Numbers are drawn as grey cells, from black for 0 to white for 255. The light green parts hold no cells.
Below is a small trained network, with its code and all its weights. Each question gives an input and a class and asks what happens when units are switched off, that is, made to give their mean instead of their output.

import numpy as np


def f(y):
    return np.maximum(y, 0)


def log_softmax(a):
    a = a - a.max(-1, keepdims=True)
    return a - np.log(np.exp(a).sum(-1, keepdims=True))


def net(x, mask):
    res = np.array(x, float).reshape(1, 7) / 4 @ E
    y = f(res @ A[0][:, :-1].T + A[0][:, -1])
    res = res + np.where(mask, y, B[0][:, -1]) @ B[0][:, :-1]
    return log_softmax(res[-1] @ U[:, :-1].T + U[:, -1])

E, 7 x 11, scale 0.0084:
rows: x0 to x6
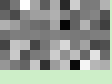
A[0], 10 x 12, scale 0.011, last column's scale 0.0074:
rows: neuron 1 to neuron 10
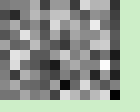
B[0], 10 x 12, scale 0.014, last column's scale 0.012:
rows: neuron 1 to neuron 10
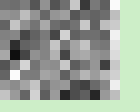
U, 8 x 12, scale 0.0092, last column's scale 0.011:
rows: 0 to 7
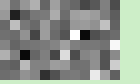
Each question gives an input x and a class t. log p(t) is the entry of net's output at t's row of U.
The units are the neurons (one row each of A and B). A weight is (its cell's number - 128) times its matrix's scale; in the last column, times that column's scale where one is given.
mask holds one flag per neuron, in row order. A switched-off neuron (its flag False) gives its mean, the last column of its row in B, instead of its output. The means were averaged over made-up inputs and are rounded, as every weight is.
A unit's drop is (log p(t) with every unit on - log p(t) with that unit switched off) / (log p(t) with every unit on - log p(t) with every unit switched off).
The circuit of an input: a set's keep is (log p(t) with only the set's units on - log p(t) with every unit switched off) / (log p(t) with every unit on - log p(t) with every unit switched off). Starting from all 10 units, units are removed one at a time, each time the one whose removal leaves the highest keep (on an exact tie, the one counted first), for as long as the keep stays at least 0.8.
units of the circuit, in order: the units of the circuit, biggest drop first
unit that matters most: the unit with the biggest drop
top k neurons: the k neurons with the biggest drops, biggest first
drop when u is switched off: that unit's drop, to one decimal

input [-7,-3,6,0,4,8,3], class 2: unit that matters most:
neuron 3
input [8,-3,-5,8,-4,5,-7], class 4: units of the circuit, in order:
[neuron 1; neuron 4]
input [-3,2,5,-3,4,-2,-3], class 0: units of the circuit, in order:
[neuron 4; neuron 9]
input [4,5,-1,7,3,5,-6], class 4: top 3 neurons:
[neuron 1; neuron 8; neuron 4]
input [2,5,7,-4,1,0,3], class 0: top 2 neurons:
[neuron 9; neuron 7]
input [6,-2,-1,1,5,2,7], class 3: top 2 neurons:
[neuron 1; neuron 5]
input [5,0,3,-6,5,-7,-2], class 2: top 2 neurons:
[neuron 8; neuron 5]
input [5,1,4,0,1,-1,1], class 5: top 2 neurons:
[neuron 4; neuron 10]
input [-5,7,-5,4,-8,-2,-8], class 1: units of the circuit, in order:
[neuron 1; neuron 5]
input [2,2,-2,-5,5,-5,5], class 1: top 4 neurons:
[neuron 6; neuron 3; neuron 9; neuron 7]
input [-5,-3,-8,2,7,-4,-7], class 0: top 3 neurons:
[neuron 10; neuron 1; neuron 5]
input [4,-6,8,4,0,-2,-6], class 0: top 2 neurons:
[neuron 9; neuron 1]
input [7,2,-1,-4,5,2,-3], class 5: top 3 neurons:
[neuron 4; neuron 5; neuron 1]
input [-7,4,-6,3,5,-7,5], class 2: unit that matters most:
neuron 8
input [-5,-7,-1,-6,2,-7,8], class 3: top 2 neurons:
[neuron 1; neuron 3]
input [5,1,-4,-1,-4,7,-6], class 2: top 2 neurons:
[neuron 3; neuron 1]
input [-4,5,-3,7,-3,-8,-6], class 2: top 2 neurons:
[neuron 8; neuron 1]
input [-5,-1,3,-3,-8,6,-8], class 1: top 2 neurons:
[neuron 1; neuron 5]
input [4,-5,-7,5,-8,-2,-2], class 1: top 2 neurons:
[neuron 5; neuron 9]
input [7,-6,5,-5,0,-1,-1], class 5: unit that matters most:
neuron 4
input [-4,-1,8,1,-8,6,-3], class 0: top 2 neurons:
[neuron 9; neuron 6]
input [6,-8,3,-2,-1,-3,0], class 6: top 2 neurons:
[neuron 7; neuron 9]
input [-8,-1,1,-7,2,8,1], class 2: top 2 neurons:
[neuron 3; neuron 4]
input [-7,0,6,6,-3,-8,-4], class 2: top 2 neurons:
[neuron 8; neuron 4]
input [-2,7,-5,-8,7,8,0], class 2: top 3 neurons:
[neuron 3; neuron 5; neuron 9]
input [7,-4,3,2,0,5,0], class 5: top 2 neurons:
[neuron 4; neuron 8]
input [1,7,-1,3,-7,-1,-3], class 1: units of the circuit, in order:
[neuron 5]
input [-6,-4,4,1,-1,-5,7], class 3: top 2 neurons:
[neuron 1; neuron 4]
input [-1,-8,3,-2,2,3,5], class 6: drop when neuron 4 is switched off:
0.1
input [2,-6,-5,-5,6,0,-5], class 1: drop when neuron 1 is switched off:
0.3
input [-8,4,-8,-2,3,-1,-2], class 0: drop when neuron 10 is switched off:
0.4
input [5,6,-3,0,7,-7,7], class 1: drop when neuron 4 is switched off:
-0.1
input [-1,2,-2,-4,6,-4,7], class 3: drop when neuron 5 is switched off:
0.2
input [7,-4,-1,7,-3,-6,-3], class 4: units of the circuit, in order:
[neuron 4]
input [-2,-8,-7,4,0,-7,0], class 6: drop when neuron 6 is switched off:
0.2
